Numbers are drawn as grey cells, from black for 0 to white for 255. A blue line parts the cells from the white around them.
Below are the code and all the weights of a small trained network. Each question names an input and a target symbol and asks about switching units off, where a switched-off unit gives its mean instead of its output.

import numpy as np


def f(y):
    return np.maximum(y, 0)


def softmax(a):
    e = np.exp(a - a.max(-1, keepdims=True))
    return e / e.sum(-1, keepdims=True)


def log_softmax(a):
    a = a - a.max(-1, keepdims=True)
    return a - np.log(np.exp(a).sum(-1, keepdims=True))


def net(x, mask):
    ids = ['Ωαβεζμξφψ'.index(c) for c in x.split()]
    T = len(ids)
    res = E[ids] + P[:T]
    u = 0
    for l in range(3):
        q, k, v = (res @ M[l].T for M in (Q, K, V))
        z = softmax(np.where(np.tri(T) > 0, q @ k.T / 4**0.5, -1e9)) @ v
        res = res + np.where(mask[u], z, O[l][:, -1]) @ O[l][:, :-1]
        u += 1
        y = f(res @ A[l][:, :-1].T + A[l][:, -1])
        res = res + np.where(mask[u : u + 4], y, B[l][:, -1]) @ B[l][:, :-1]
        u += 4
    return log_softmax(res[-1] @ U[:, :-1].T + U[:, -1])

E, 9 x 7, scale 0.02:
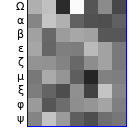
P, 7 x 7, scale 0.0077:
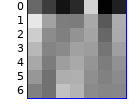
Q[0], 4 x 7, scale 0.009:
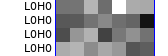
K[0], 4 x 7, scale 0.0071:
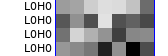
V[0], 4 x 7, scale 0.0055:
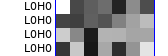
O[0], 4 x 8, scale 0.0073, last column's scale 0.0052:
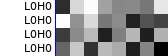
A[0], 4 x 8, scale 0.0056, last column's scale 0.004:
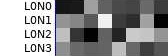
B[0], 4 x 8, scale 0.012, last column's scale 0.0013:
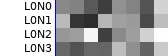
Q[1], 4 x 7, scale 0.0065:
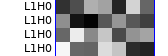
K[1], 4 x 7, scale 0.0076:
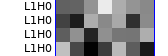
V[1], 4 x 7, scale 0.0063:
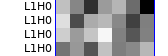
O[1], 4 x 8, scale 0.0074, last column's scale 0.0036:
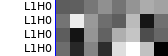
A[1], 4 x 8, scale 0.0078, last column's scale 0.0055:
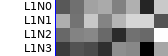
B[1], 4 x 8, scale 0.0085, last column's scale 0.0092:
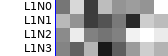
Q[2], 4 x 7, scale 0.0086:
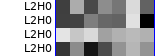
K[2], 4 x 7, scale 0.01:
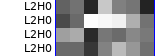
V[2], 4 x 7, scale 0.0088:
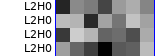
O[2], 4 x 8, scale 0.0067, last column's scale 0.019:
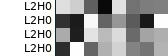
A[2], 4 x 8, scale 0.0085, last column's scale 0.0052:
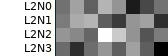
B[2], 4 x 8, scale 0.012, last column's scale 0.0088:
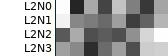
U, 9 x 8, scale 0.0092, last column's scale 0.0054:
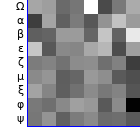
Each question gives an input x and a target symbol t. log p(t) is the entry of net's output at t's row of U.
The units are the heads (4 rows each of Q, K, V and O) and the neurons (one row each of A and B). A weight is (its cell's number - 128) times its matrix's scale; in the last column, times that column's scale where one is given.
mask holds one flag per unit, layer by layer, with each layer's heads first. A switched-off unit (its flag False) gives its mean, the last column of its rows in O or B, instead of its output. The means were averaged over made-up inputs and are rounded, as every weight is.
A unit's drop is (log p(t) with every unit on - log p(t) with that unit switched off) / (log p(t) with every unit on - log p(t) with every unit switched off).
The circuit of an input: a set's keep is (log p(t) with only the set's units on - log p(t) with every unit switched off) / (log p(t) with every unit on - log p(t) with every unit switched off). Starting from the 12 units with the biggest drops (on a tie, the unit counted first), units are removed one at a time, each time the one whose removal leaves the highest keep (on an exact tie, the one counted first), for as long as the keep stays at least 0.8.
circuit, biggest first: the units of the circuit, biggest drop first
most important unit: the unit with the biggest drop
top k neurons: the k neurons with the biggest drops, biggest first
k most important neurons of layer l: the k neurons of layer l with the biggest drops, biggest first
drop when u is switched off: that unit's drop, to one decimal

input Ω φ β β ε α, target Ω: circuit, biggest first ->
[L2H0 L0H0 L1N3]
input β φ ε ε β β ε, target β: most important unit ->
L1H0
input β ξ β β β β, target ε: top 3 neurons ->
[L1N3 L1N1 L2N2]
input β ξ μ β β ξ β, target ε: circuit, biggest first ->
[L2H0 L1N1 L1H0 L0N2]
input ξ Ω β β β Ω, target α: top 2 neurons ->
[L2N3 L1N3]
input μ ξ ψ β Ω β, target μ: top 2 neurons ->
[L0N1 L2N1]
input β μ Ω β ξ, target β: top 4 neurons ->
[L0N2 L1N1 L2N2 L2N3]
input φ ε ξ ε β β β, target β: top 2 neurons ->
[L1N1 L1N3]
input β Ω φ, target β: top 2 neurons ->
[L1N1 L0N2]
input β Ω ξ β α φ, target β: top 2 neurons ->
[L0N2 L1N1]
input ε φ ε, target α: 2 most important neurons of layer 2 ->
[L2N2 L2N1]
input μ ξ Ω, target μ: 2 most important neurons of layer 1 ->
[L1N3 L1N0]
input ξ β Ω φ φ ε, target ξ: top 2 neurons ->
[L2N3 L0N1]
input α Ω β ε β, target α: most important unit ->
L2N3
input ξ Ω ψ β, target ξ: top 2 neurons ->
[L2N3 L0N1]
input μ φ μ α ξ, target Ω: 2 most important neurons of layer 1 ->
[L1N1 L1N2]
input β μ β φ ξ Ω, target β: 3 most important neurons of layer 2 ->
[L2N2 L2N1 L2N0]
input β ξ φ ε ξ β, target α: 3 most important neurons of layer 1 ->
[L1N0 L1N3 L1N1]
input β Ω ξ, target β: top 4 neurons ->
[L0N2 L1N1 L1N3 L2N2]
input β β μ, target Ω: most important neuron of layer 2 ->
[L2N2]
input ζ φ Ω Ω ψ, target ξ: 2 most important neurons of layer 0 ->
[L0N1 L0N0]
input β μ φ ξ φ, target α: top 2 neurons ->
[L2N2 L1N0]
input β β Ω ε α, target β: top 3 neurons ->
[L0N2 L1N1 L1N3]
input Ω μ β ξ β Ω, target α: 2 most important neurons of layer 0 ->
[L0N3 L0N2]
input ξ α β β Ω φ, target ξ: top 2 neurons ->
[L2N3 L0N1]
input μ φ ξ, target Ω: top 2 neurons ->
[L0N2 L1N1]
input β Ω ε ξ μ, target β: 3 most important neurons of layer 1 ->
[L1N1 L1N3 L1N0]
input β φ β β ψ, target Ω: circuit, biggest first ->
[L2N1]
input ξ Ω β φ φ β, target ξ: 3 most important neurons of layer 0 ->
[L0N1 L0N0 L0N3]
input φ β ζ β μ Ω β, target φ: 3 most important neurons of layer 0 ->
[L0N3 L0N1 L0N2]
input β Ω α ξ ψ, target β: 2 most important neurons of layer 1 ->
[L1N1 L1N3]
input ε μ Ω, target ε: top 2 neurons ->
[L0N2 L2N2]
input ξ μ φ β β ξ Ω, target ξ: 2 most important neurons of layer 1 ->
[L1N2 L1N3]
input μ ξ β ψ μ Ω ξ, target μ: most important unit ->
L0H0
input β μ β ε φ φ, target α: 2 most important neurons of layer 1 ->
[L1N3 L1N0]
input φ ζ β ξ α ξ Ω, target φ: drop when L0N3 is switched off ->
0.2
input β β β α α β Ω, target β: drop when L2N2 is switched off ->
0.2
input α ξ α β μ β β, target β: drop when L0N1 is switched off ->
0.0
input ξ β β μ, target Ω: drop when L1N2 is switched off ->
0.1
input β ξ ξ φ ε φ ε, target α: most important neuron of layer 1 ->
[L1N0]
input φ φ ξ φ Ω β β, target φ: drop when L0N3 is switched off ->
0.2
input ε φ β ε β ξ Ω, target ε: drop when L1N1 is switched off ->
0.1
